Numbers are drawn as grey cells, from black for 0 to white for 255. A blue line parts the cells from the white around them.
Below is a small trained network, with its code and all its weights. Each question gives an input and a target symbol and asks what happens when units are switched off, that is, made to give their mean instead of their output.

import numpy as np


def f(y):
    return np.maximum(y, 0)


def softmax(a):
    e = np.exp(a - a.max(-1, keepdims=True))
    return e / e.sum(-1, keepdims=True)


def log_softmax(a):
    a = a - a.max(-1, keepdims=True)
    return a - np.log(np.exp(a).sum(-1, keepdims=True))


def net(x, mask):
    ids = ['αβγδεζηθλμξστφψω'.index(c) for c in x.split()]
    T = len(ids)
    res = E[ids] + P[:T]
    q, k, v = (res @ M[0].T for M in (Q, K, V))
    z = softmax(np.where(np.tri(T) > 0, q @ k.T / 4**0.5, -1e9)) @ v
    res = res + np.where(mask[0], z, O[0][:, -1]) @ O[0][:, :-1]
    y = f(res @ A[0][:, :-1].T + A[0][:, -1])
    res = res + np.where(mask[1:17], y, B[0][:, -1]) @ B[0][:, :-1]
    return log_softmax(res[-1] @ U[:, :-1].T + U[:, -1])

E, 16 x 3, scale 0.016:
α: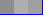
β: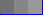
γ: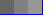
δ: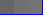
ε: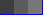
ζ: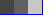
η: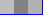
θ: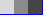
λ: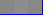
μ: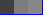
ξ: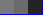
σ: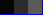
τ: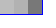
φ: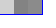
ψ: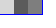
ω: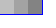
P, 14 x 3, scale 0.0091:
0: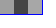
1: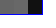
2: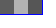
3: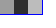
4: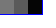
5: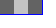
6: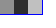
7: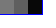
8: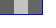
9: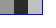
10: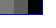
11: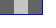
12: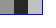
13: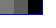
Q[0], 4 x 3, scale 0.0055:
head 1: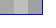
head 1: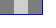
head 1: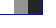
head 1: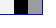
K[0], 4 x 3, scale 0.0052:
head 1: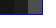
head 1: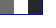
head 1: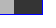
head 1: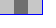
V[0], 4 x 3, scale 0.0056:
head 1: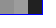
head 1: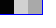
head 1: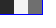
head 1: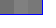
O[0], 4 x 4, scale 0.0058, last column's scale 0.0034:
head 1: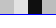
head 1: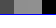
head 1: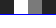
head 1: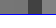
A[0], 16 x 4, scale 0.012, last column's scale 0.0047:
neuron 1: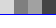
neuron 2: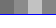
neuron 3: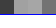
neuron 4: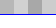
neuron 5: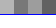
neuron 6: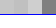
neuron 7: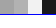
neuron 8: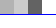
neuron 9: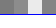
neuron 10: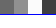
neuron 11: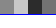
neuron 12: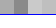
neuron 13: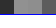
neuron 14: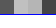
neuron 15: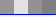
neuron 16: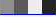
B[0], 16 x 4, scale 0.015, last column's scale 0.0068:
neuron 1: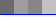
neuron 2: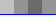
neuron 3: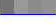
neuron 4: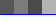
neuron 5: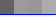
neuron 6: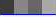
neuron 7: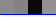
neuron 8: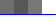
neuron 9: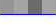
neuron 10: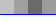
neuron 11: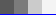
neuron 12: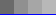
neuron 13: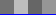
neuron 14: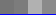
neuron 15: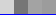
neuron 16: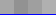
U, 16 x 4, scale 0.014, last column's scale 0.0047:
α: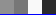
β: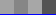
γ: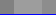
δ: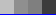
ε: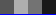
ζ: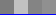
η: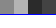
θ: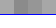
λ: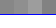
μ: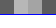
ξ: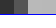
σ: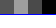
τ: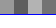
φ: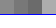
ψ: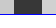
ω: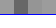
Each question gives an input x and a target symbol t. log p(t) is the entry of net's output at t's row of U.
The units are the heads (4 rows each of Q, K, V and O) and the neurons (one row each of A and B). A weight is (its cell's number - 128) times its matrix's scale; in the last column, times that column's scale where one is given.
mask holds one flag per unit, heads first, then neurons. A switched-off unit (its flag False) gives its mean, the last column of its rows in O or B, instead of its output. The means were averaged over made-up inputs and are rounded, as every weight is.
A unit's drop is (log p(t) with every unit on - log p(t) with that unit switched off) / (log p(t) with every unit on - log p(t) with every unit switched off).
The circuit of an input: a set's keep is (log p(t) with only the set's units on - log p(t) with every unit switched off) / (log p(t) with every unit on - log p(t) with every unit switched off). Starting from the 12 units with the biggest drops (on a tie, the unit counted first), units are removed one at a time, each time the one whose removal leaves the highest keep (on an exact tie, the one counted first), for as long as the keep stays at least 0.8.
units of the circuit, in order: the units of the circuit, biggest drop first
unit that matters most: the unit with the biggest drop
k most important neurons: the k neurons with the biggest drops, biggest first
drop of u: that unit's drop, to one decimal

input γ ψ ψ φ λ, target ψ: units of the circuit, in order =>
(head 1; neuron 12; neuron 1)
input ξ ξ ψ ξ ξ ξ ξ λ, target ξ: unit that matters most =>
neuron 11
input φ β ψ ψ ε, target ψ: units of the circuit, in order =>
(neuron 11; head 1)
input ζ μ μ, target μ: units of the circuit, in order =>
(head 1; neuron 13; neuron 14)
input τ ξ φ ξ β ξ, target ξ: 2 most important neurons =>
(neuron 11; neuron 8)
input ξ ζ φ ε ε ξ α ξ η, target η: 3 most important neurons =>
(neuron 7; neuron 4; neuron 11)
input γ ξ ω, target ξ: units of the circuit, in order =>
(neuron 11; neuron 8; head 1)
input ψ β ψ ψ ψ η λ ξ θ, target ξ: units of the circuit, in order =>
(neuron 11; neuron 8)
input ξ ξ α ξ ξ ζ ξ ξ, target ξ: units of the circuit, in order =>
(neuron 11; head 1)
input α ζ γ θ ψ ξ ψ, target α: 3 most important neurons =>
(neuron 16; neuron 12; neuron 5)
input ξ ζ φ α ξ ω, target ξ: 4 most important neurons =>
(neuron 11; neuron 8; neuron 6; neuron 4)
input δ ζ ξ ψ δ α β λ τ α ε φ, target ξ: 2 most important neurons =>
(neuron 8; neuron 6)
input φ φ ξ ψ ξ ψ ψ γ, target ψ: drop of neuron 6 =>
0.1
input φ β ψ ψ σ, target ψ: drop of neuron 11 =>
0.5
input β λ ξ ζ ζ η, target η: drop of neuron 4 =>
0.2
